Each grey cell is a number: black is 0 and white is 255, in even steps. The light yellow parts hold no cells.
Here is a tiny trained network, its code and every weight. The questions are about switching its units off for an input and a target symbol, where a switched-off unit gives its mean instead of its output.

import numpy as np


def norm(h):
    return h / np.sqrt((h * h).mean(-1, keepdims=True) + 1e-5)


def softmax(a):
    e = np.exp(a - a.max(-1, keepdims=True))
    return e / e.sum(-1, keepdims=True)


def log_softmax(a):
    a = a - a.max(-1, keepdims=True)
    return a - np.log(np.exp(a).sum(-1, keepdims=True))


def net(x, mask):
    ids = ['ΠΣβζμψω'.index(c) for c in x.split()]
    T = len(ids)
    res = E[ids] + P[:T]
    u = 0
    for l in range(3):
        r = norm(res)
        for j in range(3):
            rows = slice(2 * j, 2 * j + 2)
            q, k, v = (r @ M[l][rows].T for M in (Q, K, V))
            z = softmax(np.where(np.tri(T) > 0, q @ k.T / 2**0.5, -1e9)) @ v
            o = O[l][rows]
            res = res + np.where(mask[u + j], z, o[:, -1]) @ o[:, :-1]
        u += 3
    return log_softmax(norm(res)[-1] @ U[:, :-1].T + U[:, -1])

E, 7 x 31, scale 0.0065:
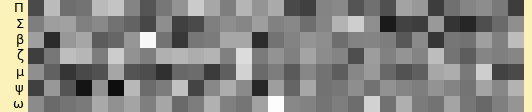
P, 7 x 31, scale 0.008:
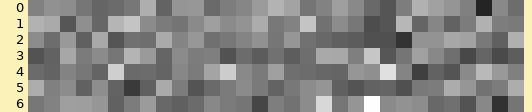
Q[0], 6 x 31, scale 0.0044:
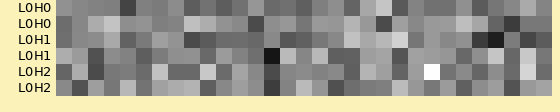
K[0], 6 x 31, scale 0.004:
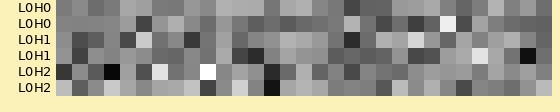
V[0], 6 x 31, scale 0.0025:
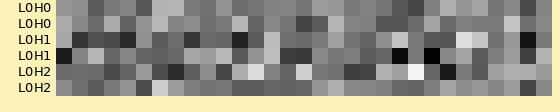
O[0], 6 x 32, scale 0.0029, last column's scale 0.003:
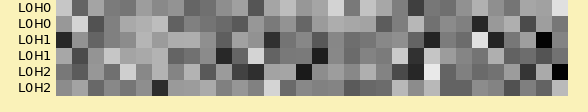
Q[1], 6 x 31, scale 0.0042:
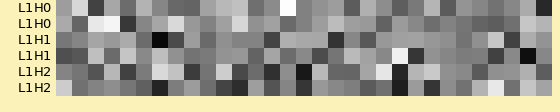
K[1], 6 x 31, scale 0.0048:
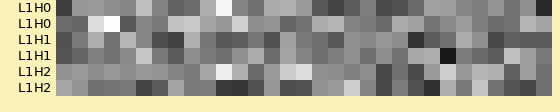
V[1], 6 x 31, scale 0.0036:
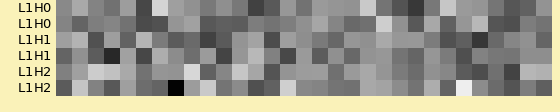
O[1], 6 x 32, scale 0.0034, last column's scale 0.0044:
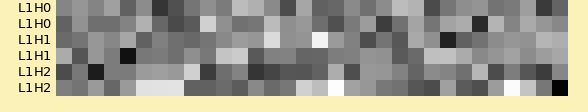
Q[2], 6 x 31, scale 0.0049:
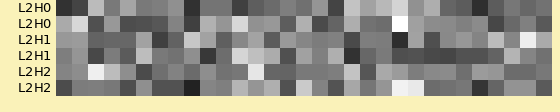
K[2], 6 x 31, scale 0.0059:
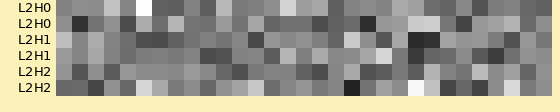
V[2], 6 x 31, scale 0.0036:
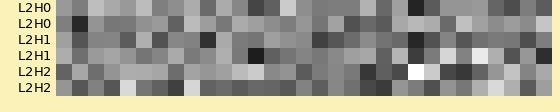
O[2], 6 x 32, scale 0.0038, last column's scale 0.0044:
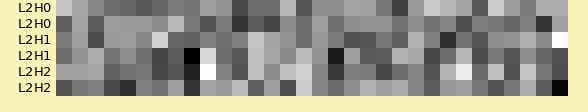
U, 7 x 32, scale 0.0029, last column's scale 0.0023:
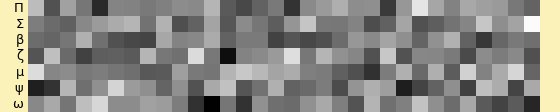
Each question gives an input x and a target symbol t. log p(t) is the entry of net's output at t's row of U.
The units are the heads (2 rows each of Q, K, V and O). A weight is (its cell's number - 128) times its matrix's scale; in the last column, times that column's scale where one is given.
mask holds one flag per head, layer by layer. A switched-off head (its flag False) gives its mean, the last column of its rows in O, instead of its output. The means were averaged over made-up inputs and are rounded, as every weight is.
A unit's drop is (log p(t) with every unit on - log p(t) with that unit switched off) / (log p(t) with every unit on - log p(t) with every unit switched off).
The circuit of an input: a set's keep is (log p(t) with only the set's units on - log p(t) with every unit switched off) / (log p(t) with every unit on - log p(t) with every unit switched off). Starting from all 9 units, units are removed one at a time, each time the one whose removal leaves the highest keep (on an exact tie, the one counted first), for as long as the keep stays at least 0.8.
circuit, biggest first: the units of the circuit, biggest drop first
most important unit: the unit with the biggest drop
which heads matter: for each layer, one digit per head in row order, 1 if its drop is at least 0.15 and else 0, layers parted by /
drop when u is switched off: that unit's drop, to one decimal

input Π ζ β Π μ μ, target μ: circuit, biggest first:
(L1H2)
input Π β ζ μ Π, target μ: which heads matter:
001 / 100 / 001
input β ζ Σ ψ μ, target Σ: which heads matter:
001 / 100 / 000
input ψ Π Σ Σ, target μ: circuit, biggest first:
(L2H2 L0H1)
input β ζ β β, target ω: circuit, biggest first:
(L2H2 L2H0)
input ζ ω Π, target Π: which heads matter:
010 / 101 / 101
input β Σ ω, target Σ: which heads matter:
000 / 001 / 001
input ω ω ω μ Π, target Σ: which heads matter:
001 / 100 / 000
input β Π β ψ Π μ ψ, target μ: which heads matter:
000 / 000 / 001
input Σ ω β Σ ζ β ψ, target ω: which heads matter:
000 / 000 / 111
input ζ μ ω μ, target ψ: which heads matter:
010 / 001 / 000
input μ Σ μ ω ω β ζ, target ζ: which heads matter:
010 / 000 / 111
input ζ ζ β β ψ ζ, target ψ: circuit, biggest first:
(L2H0 L1H0)
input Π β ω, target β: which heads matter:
000 / 001 / 000
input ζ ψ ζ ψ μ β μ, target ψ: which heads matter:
010 / 001 / 101
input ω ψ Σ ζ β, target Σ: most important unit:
L1H0
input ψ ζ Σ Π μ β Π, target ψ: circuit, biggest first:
(L0H1 L2H0)
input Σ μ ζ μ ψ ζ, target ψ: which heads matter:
000 / 000 / 100
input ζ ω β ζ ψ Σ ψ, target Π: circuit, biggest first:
(L2H1 L2H2)
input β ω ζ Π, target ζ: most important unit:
L0H1
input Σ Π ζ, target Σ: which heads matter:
000 / 001 / 001
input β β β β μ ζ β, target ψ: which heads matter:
010 / 000 / 101
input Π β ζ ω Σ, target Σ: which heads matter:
000 / 000 / 010
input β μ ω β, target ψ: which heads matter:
010 / 000 / 000
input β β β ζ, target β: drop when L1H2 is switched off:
1.0
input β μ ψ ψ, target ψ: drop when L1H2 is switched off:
0.2
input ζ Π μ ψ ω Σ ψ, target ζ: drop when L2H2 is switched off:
0.4
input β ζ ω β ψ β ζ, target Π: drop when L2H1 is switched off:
0.3
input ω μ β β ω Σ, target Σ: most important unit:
L1H2
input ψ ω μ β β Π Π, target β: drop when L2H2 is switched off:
0.2
